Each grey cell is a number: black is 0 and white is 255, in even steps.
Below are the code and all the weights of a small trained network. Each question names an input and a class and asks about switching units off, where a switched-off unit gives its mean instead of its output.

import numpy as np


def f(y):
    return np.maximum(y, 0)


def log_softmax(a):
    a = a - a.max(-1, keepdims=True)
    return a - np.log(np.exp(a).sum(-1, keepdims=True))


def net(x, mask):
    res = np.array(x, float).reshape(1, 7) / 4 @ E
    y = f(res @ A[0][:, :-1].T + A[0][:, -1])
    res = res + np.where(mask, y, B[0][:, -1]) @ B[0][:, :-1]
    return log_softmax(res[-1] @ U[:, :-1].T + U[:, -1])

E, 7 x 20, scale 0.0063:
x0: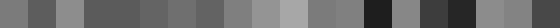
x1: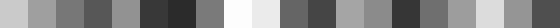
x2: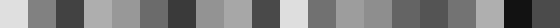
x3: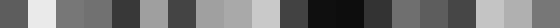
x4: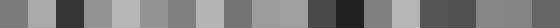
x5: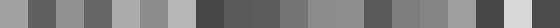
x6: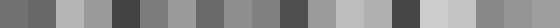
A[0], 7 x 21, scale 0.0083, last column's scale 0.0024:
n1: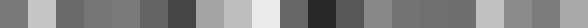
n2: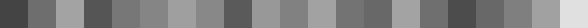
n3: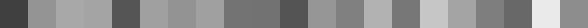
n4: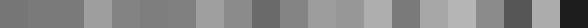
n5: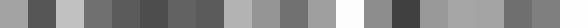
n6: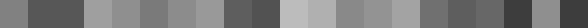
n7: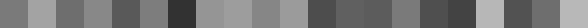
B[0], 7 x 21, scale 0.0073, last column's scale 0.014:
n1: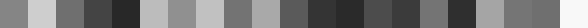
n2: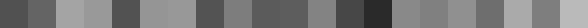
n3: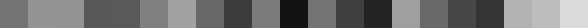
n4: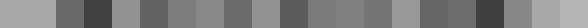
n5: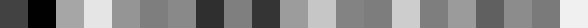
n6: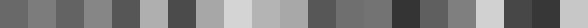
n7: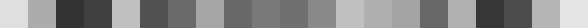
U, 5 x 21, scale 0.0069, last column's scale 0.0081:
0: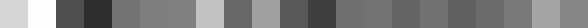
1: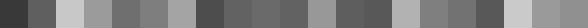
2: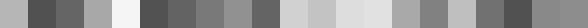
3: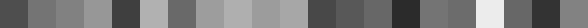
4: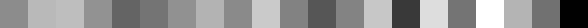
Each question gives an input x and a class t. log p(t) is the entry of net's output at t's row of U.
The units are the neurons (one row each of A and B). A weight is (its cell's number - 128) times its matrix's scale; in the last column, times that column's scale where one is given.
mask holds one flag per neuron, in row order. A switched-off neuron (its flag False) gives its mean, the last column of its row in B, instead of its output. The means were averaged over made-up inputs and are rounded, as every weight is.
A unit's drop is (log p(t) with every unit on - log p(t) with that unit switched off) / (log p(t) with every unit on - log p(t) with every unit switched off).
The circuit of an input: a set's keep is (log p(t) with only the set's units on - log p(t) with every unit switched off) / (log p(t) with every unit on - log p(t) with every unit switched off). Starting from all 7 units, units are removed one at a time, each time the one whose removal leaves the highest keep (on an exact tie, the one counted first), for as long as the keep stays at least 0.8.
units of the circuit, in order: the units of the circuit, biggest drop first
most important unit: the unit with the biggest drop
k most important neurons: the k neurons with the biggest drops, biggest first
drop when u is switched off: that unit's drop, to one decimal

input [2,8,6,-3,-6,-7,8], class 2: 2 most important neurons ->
n5, n3
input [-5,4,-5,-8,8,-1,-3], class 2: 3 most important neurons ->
n1, n3, n2
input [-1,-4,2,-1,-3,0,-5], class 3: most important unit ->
n7
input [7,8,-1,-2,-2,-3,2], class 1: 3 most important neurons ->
n5, n1, n6
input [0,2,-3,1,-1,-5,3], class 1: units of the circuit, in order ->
n7, n6
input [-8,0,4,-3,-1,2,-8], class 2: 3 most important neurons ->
n1, n3, n2
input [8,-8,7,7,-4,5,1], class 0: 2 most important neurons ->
n5, n7
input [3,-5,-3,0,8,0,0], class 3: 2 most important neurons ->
n5, n3
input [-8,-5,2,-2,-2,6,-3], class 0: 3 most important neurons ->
n5, n6, n2
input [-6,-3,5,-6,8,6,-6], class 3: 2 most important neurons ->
n6, n7
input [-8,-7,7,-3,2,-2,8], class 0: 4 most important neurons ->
n4, n6, n5, n3
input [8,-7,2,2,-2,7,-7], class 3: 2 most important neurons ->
n6, n5
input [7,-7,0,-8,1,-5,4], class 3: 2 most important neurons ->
n6, n5
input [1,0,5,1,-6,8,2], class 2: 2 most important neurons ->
n3, n1
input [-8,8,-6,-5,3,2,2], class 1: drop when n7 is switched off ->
0.1
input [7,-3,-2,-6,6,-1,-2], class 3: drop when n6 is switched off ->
0.5
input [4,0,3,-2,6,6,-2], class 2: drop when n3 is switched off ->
0.5
